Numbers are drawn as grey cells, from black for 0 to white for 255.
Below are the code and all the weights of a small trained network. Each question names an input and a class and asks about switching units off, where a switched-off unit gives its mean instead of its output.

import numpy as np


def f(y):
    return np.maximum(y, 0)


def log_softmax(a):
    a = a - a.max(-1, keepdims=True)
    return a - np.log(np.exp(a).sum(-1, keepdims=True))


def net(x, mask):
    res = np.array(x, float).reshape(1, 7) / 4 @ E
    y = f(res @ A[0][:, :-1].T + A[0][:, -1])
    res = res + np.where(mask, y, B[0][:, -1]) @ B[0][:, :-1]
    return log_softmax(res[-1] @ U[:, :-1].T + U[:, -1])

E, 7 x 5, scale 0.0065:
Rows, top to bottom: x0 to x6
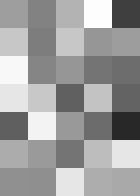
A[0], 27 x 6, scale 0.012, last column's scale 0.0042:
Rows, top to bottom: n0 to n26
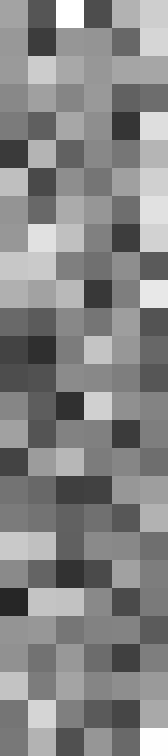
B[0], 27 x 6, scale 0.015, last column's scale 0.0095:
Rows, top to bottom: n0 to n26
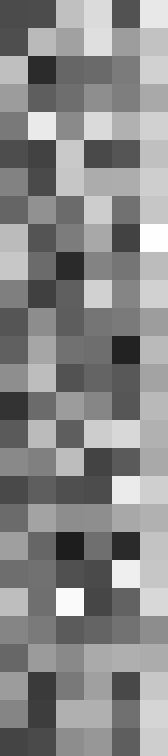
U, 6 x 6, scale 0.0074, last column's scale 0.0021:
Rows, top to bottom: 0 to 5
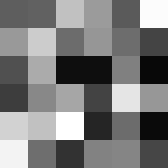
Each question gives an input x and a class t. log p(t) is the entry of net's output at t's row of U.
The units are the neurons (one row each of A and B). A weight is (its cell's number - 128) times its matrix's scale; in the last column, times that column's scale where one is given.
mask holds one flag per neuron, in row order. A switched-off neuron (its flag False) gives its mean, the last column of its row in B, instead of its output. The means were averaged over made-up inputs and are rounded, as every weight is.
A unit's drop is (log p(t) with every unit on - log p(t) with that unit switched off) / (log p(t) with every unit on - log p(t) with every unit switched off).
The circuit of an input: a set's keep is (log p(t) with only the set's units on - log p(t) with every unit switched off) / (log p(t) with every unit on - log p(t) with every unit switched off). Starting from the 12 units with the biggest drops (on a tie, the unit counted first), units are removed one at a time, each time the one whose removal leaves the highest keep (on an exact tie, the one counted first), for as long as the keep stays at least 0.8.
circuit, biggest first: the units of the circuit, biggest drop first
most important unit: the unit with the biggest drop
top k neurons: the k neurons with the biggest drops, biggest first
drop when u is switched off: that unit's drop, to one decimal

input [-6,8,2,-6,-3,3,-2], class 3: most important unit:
n20
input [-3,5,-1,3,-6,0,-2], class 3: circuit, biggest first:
[n8, n20, n25]
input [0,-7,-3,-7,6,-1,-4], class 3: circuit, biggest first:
[n17, n8]
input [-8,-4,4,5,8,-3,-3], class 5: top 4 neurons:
[n9, n0, n19, n14]
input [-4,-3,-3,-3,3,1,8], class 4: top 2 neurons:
[n21, n16]
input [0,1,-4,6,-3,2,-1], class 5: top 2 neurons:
[n0, n5]
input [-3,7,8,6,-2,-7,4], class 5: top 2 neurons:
[n9, n19]
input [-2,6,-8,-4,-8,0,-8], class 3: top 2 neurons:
[n19, n6]
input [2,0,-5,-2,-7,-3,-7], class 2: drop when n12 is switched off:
0.2
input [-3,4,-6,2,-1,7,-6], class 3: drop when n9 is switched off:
0.1
